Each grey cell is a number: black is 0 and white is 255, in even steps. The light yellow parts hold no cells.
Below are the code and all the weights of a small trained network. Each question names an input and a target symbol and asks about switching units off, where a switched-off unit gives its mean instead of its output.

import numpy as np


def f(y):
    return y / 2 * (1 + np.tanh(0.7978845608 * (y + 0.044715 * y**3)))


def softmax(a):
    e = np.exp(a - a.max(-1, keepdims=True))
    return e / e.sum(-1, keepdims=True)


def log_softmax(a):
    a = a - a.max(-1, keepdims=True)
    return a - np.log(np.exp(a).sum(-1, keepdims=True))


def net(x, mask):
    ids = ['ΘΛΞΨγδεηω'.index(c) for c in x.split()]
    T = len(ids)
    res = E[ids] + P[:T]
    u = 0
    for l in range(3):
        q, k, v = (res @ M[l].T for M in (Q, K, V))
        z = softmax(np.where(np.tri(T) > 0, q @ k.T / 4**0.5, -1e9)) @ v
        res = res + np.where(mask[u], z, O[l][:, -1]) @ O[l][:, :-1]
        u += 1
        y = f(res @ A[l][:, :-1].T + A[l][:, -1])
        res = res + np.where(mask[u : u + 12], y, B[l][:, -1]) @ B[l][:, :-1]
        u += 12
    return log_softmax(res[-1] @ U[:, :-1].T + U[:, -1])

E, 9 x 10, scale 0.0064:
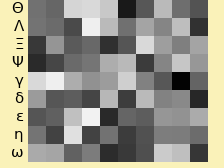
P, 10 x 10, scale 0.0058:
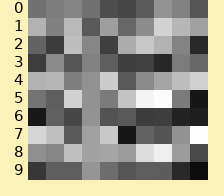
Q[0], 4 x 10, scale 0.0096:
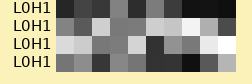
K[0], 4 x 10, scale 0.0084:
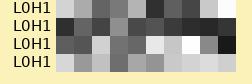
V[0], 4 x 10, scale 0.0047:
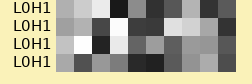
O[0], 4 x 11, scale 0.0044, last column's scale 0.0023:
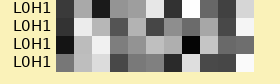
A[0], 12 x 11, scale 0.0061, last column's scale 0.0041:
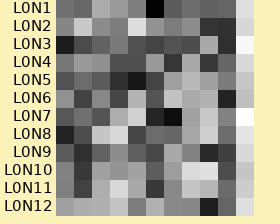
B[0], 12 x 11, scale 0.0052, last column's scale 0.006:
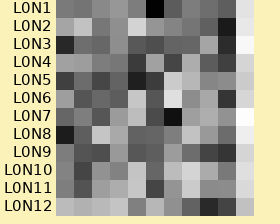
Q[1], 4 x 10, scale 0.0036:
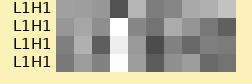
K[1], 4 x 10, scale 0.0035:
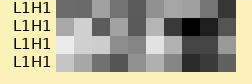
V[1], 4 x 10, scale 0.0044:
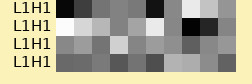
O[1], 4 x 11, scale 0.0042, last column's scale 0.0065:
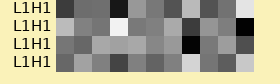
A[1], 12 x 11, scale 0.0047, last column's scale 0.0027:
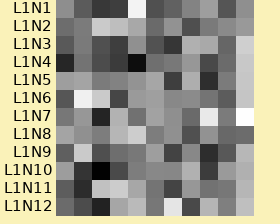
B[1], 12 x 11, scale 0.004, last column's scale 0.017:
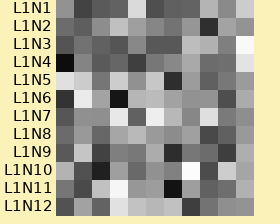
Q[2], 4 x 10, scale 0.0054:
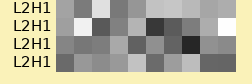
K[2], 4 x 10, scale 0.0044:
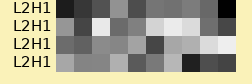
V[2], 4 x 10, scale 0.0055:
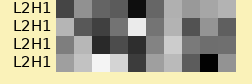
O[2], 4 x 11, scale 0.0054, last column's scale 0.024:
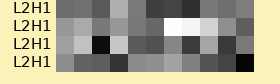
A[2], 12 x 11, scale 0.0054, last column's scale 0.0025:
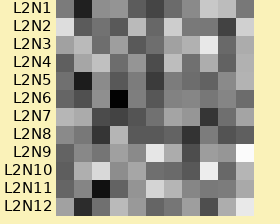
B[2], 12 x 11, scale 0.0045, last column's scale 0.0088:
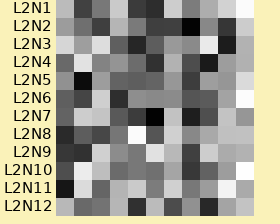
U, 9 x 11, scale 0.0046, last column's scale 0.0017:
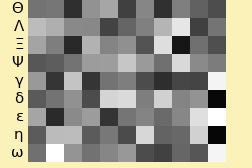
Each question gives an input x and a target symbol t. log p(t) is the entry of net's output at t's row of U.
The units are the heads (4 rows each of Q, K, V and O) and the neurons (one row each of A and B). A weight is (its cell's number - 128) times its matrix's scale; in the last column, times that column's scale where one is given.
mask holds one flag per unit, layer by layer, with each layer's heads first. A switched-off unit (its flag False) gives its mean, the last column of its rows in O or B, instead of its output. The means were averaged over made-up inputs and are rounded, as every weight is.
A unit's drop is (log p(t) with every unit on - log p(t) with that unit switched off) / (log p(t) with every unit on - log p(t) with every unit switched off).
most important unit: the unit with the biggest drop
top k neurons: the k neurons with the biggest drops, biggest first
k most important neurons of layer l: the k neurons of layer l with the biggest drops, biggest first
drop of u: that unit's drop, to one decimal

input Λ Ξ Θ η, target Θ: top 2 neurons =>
L0N3; L0N8
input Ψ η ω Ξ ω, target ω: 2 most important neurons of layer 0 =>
L0N9; L0N2
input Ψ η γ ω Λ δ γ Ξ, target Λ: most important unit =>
L1H1
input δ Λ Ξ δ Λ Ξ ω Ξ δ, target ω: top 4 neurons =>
L1N6; L0N2; L2N10; L2N1
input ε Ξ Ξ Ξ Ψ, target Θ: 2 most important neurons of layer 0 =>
L0N7; L0N5
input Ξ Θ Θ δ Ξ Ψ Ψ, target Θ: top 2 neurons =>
L0N8; L0N3
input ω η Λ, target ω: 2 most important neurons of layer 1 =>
L1N6; L1N9
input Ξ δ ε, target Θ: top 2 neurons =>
L0N10; L1N4
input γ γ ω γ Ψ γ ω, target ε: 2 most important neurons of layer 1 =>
L1N6; L1N9
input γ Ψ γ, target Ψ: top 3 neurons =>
L2N9; L0N12; L0N1
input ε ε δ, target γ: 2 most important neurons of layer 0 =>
L0N6; L0N10
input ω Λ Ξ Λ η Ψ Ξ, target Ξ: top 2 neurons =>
L1N10; L1N9
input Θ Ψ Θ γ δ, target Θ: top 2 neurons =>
L2N2; L1N1
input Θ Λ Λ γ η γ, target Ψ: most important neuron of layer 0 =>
L0N12
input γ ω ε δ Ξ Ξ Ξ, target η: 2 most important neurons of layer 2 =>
L2N7; L2N11
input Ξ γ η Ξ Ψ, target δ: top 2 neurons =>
L0N12; L0N9
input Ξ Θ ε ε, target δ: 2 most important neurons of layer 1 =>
L1N4; L1N9
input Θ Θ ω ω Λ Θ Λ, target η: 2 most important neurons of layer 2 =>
L2N10; L2N4
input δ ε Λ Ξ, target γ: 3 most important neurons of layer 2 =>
L2N6; L2N5; L2N11
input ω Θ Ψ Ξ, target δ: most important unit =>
L1N4
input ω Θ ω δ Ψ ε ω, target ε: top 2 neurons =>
L2N1; L0N2
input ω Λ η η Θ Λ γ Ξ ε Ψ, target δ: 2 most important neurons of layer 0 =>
L0N12; L0N2
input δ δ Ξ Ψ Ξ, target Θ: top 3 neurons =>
L0N7; L1N1; L0N12
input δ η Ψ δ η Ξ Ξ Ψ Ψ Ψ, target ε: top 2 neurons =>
L2N1; L0N2
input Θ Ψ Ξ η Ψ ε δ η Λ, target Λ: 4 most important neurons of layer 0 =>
L0N10; L0N8; L0N9; L0N11
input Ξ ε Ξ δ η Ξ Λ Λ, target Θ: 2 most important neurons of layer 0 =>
L0N7; L0N5
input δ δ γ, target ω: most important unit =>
L2N1
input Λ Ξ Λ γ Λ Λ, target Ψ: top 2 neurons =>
L2N9; L1N12
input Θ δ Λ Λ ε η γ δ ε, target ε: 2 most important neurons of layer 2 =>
L2N12; L2N1
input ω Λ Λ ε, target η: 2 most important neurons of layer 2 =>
L2N10; L2N1
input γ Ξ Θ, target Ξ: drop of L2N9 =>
-0.1
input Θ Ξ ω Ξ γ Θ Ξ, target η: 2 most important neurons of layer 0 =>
L0N2; L0N12
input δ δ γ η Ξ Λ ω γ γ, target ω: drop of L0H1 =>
0.2
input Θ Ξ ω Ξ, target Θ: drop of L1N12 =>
0.0
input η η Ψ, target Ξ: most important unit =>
L0H1
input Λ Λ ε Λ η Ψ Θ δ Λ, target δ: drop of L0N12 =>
0.1
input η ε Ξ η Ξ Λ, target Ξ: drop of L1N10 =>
0.1
